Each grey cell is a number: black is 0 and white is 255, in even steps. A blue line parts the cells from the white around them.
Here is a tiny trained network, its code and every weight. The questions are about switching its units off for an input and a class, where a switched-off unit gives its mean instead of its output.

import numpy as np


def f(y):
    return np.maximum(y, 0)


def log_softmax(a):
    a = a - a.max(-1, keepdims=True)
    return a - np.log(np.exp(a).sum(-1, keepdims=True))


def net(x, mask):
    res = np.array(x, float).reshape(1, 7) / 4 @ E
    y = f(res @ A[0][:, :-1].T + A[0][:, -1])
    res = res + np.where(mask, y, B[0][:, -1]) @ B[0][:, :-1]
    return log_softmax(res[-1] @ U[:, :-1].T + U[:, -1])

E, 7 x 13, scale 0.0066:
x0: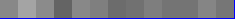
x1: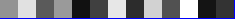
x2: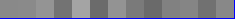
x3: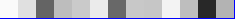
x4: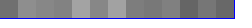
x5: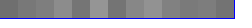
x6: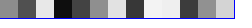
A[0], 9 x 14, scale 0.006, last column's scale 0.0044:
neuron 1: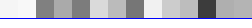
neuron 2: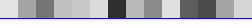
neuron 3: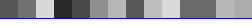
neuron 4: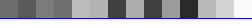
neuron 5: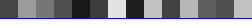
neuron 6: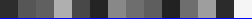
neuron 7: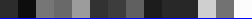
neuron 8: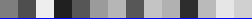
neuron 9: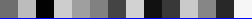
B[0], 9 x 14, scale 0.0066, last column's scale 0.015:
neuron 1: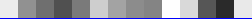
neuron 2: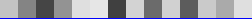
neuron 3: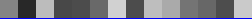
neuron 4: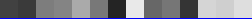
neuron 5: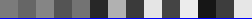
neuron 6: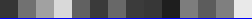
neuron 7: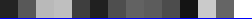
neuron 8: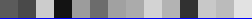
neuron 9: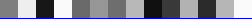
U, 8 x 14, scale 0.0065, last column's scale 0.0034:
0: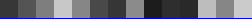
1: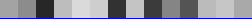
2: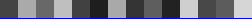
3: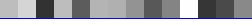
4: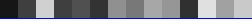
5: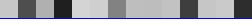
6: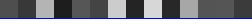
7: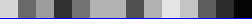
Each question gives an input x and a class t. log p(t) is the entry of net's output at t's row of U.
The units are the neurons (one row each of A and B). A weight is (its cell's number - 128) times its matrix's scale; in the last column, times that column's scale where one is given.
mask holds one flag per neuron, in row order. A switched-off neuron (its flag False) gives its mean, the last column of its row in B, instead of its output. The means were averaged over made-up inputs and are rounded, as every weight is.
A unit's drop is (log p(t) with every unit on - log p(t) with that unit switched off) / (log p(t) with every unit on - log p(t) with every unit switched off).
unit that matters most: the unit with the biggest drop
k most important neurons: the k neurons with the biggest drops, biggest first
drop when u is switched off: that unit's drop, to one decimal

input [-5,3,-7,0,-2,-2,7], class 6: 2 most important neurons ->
[neuron 2; neuron 5]
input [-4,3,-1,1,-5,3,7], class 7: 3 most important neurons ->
[neuron 1; neuron 7; neuron 6]
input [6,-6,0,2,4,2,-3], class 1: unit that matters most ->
neuron 2
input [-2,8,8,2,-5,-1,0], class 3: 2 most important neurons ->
[neuron 8; neuron 1]
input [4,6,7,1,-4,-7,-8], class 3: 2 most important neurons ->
[neuron 7; neuron 9]
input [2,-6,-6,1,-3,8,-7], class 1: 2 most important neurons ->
[neuron 2; neuron 9]
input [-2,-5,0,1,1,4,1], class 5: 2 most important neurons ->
[neuron 9; neuron 6]
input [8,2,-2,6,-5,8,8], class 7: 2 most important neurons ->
[neuron 1; neuron 4]
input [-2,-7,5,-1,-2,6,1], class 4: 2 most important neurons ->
[neuron 9; neuron 8]
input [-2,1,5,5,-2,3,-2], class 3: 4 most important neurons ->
[neuron 4; neuron 1; neuron 8; neuron 7]
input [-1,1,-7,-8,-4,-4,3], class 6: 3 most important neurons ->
[neuron 5; neuron 4; neuron 2]
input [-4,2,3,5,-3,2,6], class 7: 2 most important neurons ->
[neuron 1; neuron 4]
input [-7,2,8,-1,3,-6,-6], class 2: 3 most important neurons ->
[neuron 4; neuron 2; neuron 1]
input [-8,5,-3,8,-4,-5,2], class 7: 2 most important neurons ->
[neuron 9; neuron 1]
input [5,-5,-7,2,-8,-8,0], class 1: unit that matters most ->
neuron 3
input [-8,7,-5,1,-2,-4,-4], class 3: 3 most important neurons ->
[neuron 7; neuron 1; neuron 9]
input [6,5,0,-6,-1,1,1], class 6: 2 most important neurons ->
[neuron 9; neuron 5]
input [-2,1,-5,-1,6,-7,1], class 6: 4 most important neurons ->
[neuron 9; neuron 4; neuron 2; neuron 7]
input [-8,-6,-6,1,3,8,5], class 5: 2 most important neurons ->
[neuron 6; neuron 2]
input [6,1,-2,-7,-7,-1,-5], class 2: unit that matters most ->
neuron 4
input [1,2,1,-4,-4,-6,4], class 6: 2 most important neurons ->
[neuron 5; neuron 4]
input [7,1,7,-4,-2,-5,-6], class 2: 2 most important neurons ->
[neuron 4; neuron 2]
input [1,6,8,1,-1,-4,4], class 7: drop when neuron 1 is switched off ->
0.8
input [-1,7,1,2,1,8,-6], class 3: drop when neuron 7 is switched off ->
0.2
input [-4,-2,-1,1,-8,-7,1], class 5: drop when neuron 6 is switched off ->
0.3
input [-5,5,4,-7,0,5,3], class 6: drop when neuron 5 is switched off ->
0.1
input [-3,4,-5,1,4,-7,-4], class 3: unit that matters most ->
neuron 7
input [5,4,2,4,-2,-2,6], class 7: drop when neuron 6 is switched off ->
0.0
